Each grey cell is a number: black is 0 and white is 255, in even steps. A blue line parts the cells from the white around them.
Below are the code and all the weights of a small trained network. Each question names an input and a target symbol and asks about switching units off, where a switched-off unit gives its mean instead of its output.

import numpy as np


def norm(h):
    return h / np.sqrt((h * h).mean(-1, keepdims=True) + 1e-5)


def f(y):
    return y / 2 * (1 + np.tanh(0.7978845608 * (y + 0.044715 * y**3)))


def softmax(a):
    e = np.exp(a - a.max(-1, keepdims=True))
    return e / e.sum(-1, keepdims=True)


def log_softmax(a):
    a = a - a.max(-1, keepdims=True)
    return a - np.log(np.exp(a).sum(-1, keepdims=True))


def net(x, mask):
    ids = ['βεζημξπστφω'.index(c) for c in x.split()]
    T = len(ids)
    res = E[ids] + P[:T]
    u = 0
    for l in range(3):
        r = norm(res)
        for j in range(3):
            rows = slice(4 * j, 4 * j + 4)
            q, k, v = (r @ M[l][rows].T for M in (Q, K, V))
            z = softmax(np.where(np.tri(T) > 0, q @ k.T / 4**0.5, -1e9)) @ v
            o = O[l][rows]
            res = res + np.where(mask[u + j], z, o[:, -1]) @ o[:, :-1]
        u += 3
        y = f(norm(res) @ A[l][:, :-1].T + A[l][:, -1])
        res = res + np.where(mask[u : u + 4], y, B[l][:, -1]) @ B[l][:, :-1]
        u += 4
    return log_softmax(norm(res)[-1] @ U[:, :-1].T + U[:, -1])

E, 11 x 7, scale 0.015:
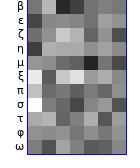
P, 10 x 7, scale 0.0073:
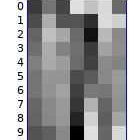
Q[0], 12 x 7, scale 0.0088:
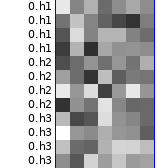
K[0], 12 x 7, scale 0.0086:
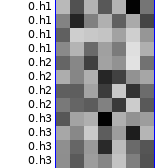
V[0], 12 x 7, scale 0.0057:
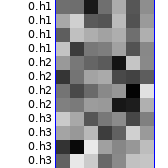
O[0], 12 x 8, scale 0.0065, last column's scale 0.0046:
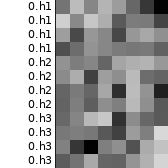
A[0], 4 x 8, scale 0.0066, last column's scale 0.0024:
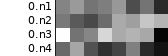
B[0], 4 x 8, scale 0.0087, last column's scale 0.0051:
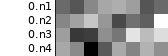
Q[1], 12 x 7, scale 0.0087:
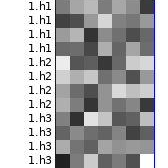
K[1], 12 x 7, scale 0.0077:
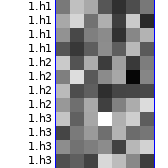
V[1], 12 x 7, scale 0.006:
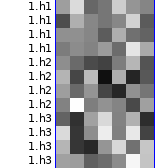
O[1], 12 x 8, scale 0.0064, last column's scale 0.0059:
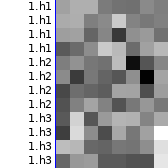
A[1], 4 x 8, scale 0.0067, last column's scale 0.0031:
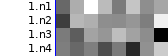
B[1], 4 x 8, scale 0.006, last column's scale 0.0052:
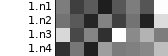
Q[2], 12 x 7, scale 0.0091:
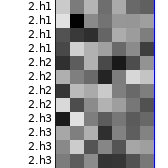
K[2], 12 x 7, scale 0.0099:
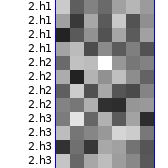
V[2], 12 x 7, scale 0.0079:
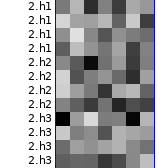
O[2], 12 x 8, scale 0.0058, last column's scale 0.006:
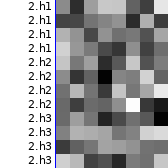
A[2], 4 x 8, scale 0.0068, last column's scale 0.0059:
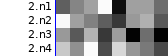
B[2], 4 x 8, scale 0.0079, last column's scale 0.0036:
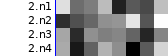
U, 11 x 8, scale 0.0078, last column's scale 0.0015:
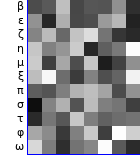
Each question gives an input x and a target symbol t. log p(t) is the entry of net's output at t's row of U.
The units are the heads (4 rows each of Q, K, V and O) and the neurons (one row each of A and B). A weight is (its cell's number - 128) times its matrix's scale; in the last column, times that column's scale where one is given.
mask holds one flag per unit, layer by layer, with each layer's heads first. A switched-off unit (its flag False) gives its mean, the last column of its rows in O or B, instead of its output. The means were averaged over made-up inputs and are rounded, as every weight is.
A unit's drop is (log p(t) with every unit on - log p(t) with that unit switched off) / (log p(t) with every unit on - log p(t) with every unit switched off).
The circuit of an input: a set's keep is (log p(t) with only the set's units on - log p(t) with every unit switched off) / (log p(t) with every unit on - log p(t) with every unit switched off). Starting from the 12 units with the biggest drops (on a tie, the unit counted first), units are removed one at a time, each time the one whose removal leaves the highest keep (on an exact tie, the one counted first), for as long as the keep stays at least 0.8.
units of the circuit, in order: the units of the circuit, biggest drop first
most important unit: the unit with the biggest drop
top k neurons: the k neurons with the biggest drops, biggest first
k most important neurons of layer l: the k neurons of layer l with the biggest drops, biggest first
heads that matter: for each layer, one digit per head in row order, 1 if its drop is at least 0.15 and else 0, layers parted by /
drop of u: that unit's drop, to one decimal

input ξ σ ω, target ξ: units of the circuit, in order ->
1.h3, 2.h1
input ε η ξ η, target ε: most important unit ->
0.h3
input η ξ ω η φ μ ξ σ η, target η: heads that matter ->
000 / 010 / 000
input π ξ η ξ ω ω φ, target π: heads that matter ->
111 / 001 / 001
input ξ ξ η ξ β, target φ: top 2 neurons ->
0.n4, 1.n2
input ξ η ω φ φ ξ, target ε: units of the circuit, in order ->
0.h3, 1.n1
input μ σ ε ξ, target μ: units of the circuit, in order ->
1.h2, 0.h2
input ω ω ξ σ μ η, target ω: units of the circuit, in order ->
2.h2, 0.h3
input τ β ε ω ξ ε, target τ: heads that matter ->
111 / 011 / 011
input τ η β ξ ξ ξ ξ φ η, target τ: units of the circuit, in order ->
0.h3, 2.h2, 1.h2, 1.n2
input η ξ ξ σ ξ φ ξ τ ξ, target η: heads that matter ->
111 / 000 / 000
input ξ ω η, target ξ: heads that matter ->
000 / 001 / 000
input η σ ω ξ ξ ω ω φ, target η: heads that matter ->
000 / 010 / 000
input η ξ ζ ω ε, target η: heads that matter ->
000 / 011 / 010
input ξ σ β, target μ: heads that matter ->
010 / 011 / 000
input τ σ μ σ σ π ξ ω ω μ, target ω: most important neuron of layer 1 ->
1.n1
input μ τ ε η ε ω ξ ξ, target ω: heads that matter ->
010 / 001 / 000
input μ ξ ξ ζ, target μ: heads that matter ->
111 / 101 / 001
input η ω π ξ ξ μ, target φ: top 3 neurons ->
0.n4, 0.n3, 0.n2
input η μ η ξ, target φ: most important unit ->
0.n3
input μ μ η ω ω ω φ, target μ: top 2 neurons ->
0.n4, 0.n2
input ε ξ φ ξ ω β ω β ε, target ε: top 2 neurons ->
0.n3, 0.n2
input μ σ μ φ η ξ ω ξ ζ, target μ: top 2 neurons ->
0.n4, 0.n2
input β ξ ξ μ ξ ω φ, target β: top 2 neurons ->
0.n3, 0.n2
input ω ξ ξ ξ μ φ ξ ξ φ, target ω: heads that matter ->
011 / 000 / 010
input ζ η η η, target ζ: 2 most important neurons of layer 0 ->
0.n3, 0.n2
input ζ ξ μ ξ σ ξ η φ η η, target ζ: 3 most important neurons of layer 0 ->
0.n3, 0.n2, 0.n4
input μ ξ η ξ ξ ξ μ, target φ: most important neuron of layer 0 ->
0.n3
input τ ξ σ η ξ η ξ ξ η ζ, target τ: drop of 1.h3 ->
0.3
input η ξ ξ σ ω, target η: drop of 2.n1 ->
0.3
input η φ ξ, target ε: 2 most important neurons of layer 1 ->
1.n1, 1.n4
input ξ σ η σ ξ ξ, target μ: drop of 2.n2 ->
0.1
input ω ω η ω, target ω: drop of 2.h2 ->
0.4
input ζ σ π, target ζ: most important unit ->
1.h3
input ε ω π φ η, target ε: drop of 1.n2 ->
0.0
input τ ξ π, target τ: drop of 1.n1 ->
0.1
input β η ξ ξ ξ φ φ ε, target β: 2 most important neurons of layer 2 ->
2.n2, 2.n4
